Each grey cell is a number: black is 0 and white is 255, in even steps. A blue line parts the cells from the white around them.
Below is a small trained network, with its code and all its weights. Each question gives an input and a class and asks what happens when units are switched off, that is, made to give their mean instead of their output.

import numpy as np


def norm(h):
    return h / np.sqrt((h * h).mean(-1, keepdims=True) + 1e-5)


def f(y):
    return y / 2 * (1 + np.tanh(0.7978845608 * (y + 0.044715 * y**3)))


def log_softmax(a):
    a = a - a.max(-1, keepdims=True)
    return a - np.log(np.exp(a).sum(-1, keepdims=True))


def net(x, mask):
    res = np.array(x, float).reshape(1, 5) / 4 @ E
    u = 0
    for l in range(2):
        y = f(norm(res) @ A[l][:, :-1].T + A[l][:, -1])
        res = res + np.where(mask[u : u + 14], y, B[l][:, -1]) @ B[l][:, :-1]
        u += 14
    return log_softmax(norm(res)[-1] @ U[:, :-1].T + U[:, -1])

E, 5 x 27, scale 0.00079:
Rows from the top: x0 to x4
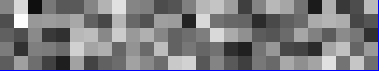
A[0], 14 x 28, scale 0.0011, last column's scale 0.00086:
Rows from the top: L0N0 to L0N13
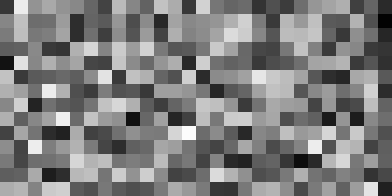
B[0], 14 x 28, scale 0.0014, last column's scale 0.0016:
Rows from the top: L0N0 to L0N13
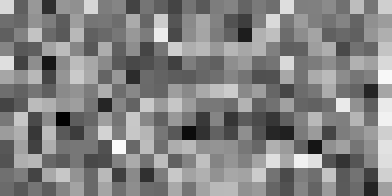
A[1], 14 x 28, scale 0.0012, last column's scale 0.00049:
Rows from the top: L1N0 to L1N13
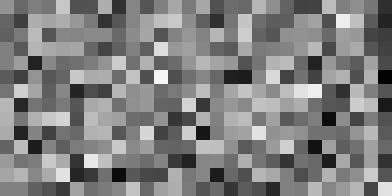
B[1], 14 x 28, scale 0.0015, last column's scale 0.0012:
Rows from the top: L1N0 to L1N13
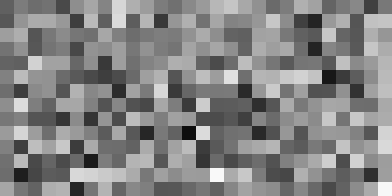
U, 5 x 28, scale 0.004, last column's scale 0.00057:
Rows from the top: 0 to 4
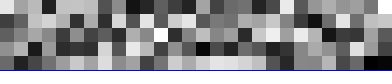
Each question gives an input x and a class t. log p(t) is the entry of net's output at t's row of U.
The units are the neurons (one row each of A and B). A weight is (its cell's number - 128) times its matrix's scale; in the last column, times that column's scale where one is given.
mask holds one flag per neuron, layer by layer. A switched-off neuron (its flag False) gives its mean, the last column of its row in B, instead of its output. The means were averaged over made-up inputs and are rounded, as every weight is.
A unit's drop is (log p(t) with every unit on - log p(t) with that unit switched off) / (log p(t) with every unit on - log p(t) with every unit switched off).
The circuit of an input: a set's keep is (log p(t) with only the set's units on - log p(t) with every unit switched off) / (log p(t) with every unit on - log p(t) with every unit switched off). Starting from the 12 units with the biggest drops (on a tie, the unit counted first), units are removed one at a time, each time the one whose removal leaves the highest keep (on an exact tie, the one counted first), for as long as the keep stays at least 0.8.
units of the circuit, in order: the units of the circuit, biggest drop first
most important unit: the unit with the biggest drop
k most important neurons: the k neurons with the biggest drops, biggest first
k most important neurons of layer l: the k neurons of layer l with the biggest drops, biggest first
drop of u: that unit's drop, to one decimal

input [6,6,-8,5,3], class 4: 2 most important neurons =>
[L1N12 L0N10]
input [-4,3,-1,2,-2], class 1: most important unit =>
L0N10
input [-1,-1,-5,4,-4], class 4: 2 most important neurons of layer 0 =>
[L0N9 L0N2]
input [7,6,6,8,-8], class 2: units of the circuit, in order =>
[L0N11 L1N5]
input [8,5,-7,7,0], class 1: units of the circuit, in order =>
[L1N10 L1N4]
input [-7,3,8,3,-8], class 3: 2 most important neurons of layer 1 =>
[L1N11 L1N8]
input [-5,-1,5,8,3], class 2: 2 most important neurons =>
[L0N11 L1N5]
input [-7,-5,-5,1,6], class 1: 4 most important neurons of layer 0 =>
[L0N8 L0N10 L0N4 L0N0]
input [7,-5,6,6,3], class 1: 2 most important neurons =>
[L1N10 L0N4]
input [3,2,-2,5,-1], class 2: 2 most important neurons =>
[L0N11 L0N10]
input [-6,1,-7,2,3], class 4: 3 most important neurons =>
[L1N12 L0N7 L0N6]
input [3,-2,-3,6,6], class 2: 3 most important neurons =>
[L0N11 L1N5 L0N8]
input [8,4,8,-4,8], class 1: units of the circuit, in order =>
[L1N10 L0N7]
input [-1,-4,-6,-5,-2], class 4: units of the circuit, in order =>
[L1N12]
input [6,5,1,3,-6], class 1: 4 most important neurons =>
[L0N9 L1N10 L0N7 L0N5]
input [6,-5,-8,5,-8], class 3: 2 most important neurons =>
[L1N11 L0N8]
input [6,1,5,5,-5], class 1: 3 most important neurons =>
[L0N9 L1N10 L0N2]
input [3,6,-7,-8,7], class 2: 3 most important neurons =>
[L1N6 L0N2 L0N8]
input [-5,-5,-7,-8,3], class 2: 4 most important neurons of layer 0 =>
[L0N2 L0N12 L0N7 L0N3]
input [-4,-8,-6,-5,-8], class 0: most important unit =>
L1N9
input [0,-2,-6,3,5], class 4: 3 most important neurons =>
[L0N8 L1N12 L0N6]
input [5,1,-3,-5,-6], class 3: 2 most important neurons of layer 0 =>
[L0N10 L0N11]
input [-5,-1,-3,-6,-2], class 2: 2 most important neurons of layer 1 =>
[L1N6 L1N10]
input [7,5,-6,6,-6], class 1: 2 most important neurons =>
[L0N9 L1N10]
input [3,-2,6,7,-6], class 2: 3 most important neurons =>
[L0N11 L1N5 L0N9]
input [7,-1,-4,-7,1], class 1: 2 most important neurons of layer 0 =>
[L0N11 L0N7]
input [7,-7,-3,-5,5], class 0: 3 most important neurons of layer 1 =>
[L1N9 L1N7 L1N1]
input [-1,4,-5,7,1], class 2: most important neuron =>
[L0N11]
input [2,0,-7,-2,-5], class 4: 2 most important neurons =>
[L0N9 L1N12]
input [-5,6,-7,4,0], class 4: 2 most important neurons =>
[L1N12 L0N5]
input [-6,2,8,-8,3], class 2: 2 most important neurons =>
[L1N6 L0N2]
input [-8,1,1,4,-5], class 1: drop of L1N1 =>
0.1
